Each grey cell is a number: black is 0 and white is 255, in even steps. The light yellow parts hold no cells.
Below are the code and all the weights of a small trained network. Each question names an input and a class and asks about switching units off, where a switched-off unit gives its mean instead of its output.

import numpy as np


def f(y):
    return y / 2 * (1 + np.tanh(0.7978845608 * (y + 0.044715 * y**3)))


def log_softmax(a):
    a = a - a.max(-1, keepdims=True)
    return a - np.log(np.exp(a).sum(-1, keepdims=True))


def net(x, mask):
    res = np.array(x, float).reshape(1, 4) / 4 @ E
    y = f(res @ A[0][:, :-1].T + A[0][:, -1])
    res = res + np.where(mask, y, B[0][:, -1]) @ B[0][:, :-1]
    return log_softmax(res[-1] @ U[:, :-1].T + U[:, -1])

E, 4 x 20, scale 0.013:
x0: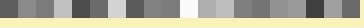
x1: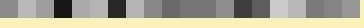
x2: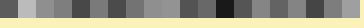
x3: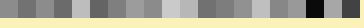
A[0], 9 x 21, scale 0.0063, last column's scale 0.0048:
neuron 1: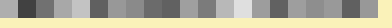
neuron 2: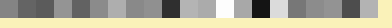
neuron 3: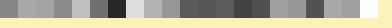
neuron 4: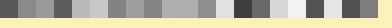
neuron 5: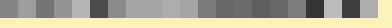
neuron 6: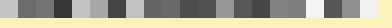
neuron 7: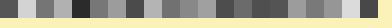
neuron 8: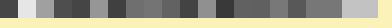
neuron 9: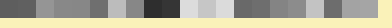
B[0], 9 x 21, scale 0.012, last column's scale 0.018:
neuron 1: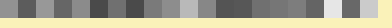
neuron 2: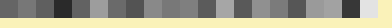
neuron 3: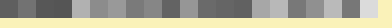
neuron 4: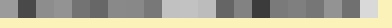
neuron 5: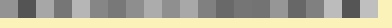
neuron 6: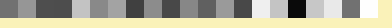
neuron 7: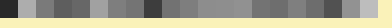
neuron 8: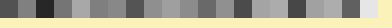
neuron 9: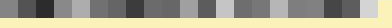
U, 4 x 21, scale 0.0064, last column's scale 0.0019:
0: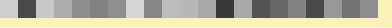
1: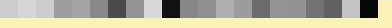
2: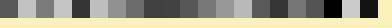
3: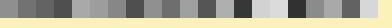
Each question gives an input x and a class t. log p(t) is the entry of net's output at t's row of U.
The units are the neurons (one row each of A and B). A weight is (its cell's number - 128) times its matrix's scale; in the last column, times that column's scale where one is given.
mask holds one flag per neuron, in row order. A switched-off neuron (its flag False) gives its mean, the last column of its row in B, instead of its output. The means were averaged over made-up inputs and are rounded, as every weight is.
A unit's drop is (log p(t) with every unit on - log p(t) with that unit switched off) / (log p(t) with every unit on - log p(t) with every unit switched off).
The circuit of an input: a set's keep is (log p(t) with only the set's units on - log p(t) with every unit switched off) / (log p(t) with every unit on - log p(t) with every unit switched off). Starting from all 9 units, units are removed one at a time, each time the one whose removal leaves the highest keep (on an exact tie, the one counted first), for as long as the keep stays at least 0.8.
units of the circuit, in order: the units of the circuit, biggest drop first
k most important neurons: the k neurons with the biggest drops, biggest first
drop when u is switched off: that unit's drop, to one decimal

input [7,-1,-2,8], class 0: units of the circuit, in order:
neuron 6; neuron 4
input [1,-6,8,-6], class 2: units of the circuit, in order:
neuron 6; neuron 7
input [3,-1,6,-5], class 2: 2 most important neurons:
neuron 6; neuron 7
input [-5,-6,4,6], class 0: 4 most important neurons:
neuron 6; neuron 8; neuron 2; neuron 9
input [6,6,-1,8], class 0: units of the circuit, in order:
neuron 4; neuron 6
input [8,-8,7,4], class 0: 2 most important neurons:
neuron 6; neuron 5
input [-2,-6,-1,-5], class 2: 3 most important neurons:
neuron 6; neuron 8; neuron 3
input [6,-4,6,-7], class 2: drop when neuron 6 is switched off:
0.2
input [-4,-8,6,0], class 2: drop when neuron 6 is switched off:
0.3
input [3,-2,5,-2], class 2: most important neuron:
neuron 6
